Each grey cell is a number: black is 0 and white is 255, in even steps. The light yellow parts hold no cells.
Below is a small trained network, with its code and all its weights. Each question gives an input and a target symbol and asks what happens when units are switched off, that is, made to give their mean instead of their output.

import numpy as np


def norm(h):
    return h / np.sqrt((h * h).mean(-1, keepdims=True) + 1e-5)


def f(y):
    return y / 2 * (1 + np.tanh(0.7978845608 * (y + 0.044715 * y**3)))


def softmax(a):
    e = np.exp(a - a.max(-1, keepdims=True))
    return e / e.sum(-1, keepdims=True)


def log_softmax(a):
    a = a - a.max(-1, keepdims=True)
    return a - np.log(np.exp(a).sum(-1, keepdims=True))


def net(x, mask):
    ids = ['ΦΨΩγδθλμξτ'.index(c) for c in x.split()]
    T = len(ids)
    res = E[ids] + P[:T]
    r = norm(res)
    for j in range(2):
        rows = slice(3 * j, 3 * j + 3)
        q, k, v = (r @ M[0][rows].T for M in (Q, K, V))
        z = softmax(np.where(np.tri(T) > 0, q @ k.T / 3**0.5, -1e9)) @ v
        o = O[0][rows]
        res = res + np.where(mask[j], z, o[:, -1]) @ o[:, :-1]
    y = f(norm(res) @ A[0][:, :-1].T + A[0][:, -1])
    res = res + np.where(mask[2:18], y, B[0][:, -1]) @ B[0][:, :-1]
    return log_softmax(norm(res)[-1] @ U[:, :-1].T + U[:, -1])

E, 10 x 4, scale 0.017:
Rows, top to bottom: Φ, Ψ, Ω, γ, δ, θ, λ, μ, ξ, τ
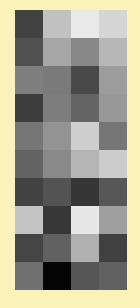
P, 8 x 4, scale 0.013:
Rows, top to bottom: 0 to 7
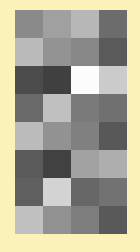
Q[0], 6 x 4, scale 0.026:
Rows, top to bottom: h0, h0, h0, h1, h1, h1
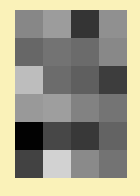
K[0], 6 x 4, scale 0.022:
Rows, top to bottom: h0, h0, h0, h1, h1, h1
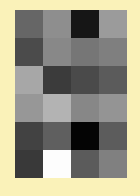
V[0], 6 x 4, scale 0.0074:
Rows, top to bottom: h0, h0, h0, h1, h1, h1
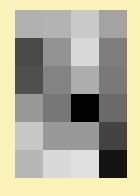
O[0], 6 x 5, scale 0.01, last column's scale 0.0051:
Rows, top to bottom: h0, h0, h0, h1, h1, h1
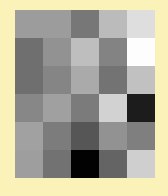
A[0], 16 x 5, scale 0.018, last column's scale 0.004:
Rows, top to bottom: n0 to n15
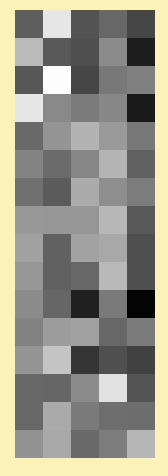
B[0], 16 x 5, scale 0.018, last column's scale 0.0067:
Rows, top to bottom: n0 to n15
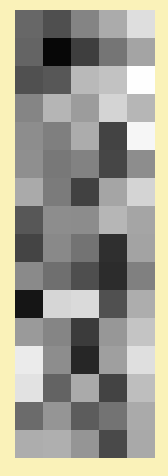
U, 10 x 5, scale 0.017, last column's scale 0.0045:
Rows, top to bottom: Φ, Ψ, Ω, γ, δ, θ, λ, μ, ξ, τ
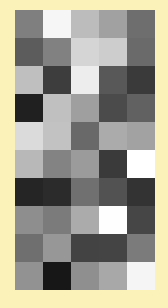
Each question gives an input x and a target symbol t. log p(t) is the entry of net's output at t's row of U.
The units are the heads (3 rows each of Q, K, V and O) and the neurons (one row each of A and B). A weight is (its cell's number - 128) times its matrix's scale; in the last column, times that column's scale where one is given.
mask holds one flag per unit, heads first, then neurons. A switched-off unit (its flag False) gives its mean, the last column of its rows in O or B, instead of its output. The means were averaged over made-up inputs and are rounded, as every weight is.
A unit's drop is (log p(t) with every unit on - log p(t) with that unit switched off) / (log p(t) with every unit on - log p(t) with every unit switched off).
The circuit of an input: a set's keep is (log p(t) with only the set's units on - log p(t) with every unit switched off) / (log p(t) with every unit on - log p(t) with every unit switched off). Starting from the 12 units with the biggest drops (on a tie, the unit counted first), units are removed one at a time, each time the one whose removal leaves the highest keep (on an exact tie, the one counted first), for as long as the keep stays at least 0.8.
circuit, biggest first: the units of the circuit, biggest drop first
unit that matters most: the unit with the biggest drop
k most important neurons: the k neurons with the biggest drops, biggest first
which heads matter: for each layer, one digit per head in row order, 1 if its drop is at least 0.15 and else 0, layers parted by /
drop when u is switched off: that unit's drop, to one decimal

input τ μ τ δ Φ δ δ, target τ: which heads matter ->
01
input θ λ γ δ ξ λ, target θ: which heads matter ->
01
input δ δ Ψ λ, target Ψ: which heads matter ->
01
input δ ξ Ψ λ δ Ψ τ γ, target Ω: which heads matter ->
01
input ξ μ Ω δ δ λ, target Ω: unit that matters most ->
h1
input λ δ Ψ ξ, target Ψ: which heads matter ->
01
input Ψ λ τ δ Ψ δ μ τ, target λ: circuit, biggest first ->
n1, n10
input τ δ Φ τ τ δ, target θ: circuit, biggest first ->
n2, n0
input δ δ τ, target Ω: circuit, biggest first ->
h1, n13
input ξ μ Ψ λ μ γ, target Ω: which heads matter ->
00
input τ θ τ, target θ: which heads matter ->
00
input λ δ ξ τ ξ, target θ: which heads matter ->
01
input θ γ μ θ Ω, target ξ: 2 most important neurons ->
n12, n1
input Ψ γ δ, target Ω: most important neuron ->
n12
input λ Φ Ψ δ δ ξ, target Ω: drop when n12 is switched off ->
0.2
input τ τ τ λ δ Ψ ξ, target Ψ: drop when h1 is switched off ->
0.2
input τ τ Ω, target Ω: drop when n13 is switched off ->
0.1
